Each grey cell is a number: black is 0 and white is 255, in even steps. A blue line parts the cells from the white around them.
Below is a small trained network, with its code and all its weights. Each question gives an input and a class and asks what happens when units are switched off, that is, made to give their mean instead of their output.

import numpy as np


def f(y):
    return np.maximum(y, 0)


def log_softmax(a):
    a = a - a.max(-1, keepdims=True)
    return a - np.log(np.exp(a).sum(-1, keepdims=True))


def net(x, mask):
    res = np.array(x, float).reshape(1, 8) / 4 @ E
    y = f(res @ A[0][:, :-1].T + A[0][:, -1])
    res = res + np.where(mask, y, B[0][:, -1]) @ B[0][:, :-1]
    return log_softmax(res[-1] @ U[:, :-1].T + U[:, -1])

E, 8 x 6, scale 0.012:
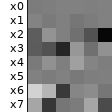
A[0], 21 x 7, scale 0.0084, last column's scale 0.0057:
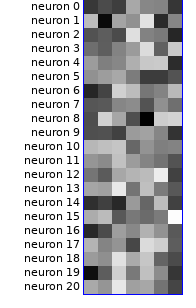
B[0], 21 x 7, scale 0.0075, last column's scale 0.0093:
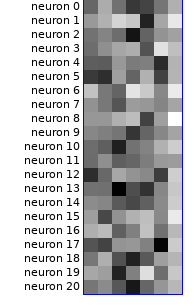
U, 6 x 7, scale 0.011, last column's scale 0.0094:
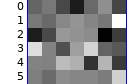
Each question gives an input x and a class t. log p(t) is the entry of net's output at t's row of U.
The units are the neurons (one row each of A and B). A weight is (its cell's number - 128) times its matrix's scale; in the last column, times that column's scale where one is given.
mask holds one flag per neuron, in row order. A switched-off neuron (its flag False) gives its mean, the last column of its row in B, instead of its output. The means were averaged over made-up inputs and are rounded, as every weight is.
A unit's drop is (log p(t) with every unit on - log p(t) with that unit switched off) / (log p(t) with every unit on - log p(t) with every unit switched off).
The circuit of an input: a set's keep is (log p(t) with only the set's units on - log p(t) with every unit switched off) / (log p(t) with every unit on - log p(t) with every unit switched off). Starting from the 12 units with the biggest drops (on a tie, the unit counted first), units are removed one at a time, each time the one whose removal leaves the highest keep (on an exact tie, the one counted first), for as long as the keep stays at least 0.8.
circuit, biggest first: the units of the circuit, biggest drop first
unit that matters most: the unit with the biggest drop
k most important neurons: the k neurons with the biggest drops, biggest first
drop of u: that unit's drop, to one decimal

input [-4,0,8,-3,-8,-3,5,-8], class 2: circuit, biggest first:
neuron 5
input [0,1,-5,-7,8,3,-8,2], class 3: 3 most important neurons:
neuron 6; neuron 19; neuron 16
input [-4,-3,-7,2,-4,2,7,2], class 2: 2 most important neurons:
neuron 17; neuron 4
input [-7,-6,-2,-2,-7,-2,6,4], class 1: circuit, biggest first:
neuron 6; neuron 19
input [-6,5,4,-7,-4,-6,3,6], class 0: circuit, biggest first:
neuron 13; neuron 18
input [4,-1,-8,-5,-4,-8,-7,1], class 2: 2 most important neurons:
neuron 12; neuron 17
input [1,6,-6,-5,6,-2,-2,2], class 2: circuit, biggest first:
neuron 17; neuron 12
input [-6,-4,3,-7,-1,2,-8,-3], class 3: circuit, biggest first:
neuron 6; neuron 19
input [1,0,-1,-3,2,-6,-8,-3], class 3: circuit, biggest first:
neuron 19; neuron 6
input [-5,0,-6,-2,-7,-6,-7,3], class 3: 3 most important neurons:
neuron 19; neuron 6; neuron 16
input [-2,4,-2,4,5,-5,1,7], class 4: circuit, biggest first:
neuron 1; neuron 3
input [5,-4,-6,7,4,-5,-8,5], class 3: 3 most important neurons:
neuron 6; neuron 16; neuron 19
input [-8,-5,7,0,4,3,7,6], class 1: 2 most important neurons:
neuron 1; neuron 17
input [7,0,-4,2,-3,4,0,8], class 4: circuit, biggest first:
neuron 1
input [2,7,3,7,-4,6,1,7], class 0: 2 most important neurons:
neuron 8; neuron 0
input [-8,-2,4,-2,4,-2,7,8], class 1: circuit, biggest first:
neuron 1; neuron 6
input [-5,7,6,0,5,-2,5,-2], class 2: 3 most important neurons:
neuron 5; neuron 6; neuron 19
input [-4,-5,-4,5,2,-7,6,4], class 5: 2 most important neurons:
neuron 6; neuron 19
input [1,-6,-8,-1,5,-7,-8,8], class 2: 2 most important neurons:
neuron 12; neuron 17
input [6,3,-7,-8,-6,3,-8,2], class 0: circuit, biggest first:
neuron 13
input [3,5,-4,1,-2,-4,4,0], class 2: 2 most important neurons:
neuron 17; neuron 6
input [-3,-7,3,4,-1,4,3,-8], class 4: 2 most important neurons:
neuron 8; neuron 19
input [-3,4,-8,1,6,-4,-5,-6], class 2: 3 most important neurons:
neuron 12; neuron 4; neuron 17
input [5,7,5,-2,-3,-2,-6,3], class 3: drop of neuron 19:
0.3
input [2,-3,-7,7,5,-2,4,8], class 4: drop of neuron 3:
0.3
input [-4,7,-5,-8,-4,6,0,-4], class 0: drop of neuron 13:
0.2
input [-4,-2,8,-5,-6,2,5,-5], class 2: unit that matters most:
neuron 5
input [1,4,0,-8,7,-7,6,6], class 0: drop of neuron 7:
0.0
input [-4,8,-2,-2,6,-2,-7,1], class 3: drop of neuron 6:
0.2
